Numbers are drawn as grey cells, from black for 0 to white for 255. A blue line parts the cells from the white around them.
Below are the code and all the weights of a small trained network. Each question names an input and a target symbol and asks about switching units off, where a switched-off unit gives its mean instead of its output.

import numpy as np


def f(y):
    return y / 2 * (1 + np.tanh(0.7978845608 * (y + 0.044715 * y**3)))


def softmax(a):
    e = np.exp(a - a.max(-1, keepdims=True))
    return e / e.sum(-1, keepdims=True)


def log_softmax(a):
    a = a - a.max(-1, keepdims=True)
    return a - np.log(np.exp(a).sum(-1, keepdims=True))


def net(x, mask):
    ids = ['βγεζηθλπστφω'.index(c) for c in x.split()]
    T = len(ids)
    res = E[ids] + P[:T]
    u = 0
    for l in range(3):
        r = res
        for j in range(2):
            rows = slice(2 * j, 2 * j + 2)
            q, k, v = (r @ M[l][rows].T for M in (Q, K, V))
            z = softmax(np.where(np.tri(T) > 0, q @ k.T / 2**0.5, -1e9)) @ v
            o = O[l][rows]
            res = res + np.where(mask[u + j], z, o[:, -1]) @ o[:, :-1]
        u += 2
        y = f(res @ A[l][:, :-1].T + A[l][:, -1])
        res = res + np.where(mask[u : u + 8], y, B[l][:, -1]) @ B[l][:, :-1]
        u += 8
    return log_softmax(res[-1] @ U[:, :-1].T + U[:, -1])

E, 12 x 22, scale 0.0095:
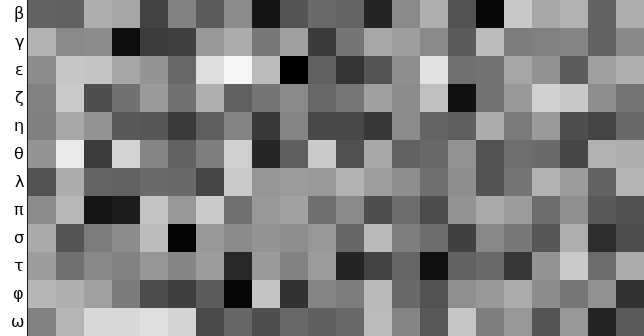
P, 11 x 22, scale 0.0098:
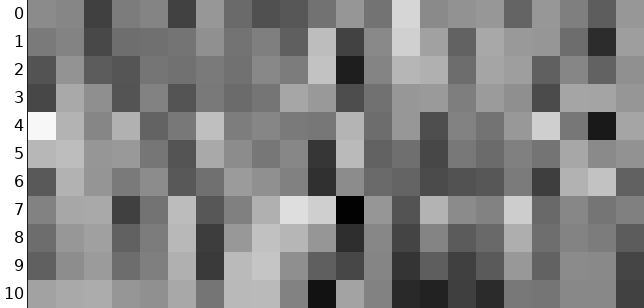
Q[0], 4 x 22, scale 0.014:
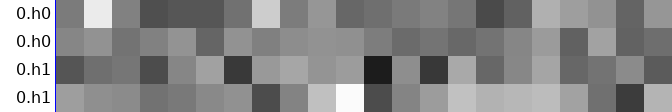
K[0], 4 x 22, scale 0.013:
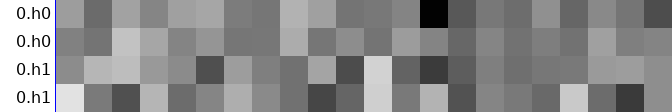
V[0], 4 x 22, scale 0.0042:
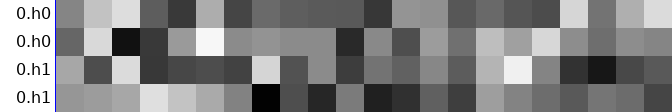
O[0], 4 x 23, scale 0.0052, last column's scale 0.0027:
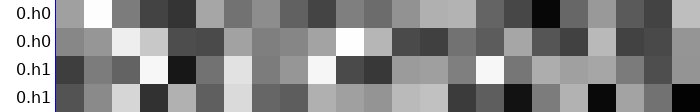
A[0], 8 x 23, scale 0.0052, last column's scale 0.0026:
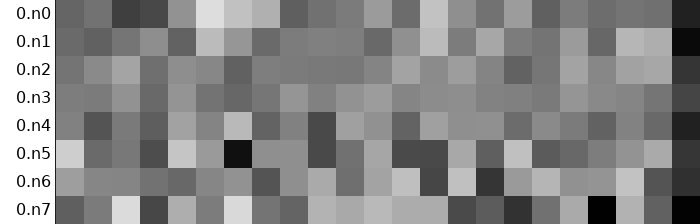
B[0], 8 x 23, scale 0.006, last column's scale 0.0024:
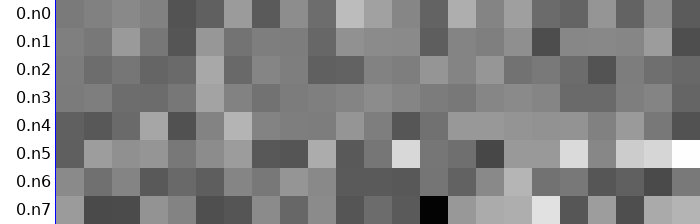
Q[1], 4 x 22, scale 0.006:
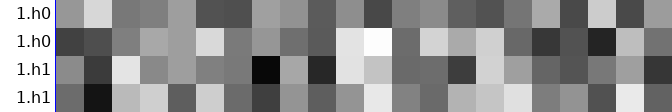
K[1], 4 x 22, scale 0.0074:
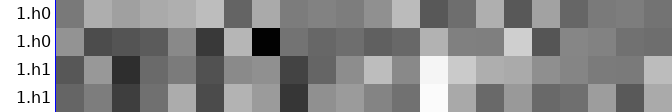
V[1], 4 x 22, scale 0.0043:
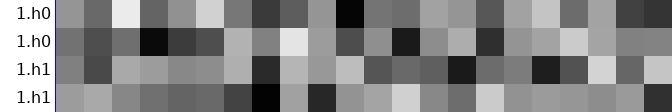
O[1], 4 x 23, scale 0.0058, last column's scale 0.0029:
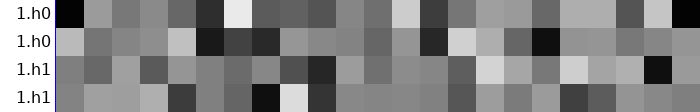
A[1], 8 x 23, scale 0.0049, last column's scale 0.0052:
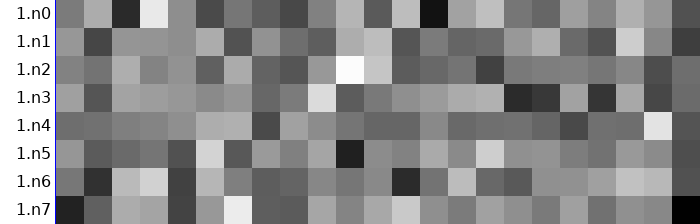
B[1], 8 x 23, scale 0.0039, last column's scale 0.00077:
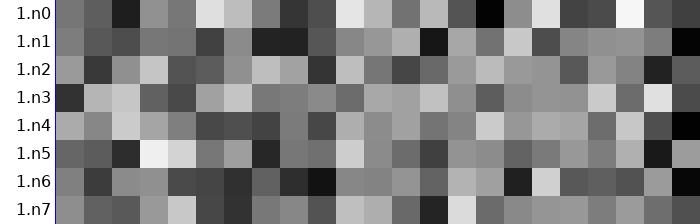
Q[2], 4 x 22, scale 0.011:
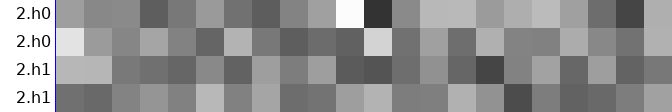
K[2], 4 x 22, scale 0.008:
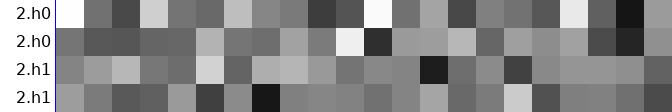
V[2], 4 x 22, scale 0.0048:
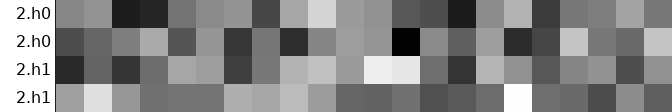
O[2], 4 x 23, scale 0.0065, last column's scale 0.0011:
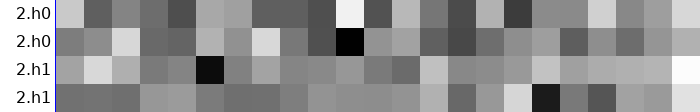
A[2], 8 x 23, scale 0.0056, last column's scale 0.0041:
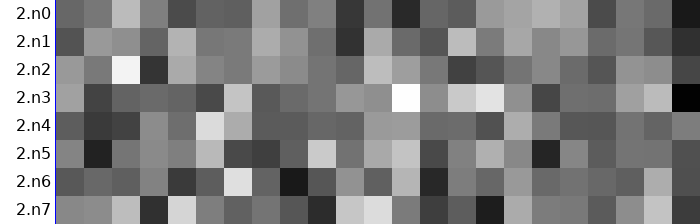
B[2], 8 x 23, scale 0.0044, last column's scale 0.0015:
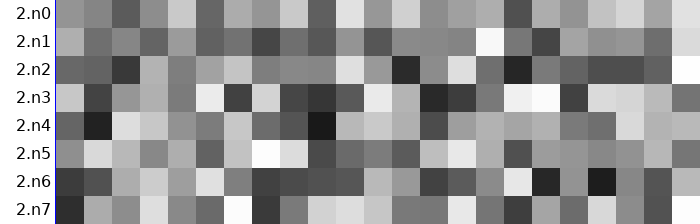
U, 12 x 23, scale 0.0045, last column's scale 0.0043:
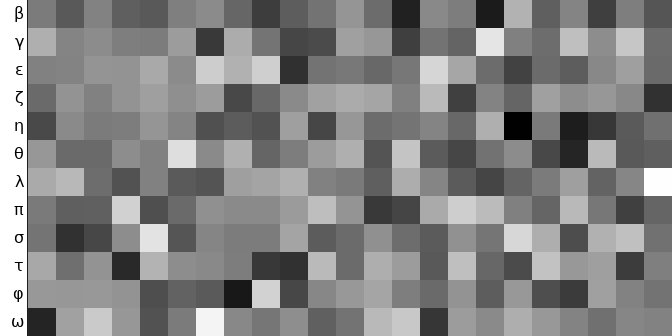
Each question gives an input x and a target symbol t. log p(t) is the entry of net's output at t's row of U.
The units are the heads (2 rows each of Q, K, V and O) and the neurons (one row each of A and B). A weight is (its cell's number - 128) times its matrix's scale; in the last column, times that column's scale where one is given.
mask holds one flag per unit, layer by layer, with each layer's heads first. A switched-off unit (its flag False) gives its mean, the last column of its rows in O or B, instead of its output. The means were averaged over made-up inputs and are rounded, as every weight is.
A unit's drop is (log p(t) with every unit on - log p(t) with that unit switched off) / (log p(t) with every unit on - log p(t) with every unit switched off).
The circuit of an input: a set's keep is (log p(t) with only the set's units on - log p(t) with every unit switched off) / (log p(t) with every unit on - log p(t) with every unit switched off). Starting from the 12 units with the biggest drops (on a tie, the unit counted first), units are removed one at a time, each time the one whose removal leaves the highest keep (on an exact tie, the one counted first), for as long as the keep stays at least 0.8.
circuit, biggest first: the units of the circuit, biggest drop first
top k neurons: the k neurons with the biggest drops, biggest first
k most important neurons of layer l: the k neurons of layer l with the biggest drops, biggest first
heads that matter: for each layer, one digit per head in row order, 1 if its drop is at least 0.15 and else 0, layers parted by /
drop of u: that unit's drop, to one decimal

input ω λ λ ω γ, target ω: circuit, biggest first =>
1.h0
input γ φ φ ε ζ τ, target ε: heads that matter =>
00 / 00 / 01
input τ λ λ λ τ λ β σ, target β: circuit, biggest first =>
2.h1, 0.h1, 0.n7, 1.n6
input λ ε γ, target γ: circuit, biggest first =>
0.h1, 2.h0
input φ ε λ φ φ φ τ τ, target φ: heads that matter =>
01 / 01 / 00
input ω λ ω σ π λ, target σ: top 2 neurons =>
0.n7, 2.n0
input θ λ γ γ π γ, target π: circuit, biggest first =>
0.h1, 0.h0
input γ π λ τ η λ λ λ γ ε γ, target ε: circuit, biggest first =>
2.h1, 2.n5, 2.n4
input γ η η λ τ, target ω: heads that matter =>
01 / 00 / 00
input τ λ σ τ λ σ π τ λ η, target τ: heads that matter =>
00 / 01 / 10
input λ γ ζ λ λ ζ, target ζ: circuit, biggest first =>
0.h1, 2.n7
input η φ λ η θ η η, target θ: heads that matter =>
00 / 10 / 01
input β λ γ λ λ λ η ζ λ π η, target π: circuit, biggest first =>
0.h0, 2.n7, 0.h1
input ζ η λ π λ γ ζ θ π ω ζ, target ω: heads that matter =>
00 / 10 / 00
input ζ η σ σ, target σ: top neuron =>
0.n5
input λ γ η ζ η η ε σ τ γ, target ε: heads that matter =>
00 / 01 / 01
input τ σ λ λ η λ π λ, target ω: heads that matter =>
01 / 00 / 10
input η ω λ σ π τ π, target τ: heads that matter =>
00 / 01 / 00
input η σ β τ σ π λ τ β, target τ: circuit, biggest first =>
1.h1, 2.h0
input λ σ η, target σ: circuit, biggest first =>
0.h0
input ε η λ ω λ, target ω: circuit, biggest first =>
0.h1, 1.h0
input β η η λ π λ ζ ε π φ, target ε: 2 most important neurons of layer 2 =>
2.n5, 2.n4
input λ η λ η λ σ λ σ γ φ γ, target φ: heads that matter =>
00 / 01 / 00
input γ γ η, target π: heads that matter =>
01 / 00 / 10
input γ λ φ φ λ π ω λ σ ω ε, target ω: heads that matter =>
00 / 10 / 00
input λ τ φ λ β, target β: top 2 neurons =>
0.n7, 1.n6
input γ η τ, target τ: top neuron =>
1.n0
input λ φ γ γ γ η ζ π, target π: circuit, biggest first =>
0.h0, 0.h1
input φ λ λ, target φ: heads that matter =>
00 / 01 / 00
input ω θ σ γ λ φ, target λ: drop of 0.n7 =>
0.1
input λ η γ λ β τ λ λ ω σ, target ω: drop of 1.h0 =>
1.2
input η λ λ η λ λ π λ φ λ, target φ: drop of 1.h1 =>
1.0
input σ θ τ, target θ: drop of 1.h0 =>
1.1
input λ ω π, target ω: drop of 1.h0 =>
1.0
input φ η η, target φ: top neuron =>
1.n4
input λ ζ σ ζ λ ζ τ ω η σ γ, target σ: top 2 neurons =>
0.n7, 2.n0
